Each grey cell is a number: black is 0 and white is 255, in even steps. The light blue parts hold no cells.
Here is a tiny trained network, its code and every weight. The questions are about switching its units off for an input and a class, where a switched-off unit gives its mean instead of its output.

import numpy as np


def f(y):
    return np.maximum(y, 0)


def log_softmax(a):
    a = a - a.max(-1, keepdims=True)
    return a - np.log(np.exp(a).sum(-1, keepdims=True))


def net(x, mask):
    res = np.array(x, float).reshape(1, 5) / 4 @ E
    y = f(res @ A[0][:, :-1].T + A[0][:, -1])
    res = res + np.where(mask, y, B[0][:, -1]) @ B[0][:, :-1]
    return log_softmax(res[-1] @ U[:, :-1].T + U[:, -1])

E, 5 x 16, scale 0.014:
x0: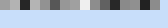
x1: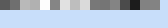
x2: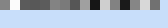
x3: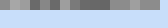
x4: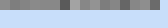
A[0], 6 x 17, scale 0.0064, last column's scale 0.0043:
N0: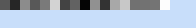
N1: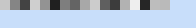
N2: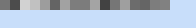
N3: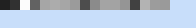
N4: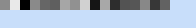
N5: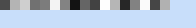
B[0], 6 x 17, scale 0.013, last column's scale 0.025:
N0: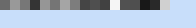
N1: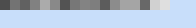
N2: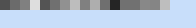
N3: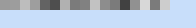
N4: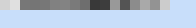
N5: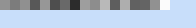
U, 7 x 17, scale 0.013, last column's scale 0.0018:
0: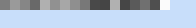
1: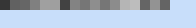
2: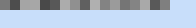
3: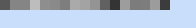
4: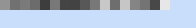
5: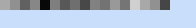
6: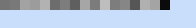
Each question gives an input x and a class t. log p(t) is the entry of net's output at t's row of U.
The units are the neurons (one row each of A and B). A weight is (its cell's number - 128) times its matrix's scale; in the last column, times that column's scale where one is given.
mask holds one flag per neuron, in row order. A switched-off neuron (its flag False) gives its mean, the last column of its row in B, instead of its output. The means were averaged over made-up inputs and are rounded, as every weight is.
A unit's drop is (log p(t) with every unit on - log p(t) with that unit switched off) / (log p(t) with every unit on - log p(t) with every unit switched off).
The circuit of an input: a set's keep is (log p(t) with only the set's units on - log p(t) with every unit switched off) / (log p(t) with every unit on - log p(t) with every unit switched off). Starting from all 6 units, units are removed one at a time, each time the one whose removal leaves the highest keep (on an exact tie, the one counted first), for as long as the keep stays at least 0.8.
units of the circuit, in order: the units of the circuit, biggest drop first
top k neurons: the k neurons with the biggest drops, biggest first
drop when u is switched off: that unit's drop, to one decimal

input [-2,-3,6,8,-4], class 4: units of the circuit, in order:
[N5]
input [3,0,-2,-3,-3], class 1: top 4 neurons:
[N3 N1 N4 N2]
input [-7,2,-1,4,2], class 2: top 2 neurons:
[N3 N4]
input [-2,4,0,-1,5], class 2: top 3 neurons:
[N1 N5 N3]
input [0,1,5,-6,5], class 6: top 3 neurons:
[N0 N5 N4]
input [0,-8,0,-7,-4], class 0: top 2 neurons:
[N0 N5]
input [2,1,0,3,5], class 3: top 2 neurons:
[N0 N5]
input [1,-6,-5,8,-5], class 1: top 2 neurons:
[N1 N4]
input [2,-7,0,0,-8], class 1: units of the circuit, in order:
[N3 N1]
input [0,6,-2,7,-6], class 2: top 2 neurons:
[N1 N3]
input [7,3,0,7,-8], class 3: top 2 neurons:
[N0 N1]
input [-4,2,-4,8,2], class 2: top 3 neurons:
[N3 N4 N2]
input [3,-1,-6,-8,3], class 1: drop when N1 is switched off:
0.2
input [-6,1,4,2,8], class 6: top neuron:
[N3]
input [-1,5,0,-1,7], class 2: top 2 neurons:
[N5 N1]
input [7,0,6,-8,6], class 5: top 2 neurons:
[N0 N4]
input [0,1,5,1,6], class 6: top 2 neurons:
[N0 N5]
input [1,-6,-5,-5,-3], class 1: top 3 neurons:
[N1 N4 N3]
